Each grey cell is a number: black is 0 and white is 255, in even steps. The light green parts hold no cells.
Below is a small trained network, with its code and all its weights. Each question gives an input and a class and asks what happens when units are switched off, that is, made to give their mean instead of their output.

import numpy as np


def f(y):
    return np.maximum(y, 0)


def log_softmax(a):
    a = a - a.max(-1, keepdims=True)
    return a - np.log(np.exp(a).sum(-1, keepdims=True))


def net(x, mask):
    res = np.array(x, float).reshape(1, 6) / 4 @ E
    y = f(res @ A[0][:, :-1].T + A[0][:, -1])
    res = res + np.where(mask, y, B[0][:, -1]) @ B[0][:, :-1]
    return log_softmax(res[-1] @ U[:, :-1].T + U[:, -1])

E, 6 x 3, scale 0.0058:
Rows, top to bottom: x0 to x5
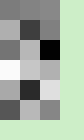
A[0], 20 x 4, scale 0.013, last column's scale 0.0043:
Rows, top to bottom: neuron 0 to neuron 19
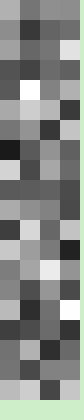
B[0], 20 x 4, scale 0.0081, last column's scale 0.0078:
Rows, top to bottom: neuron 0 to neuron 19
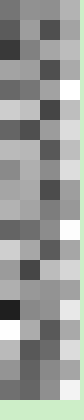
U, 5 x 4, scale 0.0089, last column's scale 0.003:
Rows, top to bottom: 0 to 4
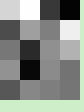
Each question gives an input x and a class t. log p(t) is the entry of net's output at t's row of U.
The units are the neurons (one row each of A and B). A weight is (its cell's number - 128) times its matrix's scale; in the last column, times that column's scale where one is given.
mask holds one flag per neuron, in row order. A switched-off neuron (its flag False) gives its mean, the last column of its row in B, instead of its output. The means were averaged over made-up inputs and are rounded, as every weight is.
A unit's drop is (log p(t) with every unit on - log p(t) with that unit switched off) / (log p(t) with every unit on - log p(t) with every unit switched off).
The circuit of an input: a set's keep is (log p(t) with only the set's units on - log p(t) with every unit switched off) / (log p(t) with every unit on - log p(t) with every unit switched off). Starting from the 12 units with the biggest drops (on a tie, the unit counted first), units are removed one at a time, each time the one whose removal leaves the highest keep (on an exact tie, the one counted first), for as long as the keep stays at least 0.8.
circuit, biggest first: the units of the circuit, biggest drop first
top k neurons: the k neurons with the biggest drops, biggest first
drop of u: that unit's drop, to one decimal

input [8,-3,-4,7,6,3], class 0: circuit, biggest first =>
[neuron 5]
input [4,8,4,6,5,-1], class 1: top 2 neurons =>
[neuron 15; neuron 2]
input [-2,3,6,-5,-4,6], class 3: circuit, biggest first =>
[neuron 6; neuron 17]
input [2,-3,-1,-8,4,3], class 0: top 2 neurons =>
[neuron 7; neuron 16]
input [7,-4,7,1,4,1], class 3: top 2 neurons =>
[neuron 15; neuron 8]
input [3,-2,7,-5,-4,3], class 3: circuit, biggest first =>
[neuron 17; neuron 6]
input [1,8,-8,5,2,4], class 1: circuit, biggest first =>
[neuron 8; neuron 15]
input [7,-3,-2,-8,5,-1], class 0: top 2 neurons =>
[neuron 7; neuron 16]
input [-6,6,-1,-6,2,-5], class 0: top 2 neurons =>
[neuron 16; neuron 3]
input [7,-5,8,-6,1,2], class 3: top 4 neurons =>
[neuron 6; neuron 17; neuron 11; neuron 5]
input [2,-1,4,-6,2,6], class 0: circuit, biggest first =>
[neuron 7; neuron 16]
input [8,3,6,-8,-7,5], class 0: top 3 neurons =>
[neuron 16; neuron 7; neuron 9]
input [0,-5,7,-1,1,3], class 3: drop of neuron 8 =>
0.1
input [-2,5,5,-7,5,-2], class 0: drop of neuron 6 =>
0.0
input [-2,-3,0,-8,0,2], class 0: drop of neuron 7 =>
0.2
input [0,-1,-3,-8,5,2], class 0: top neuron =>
[neuron 7]
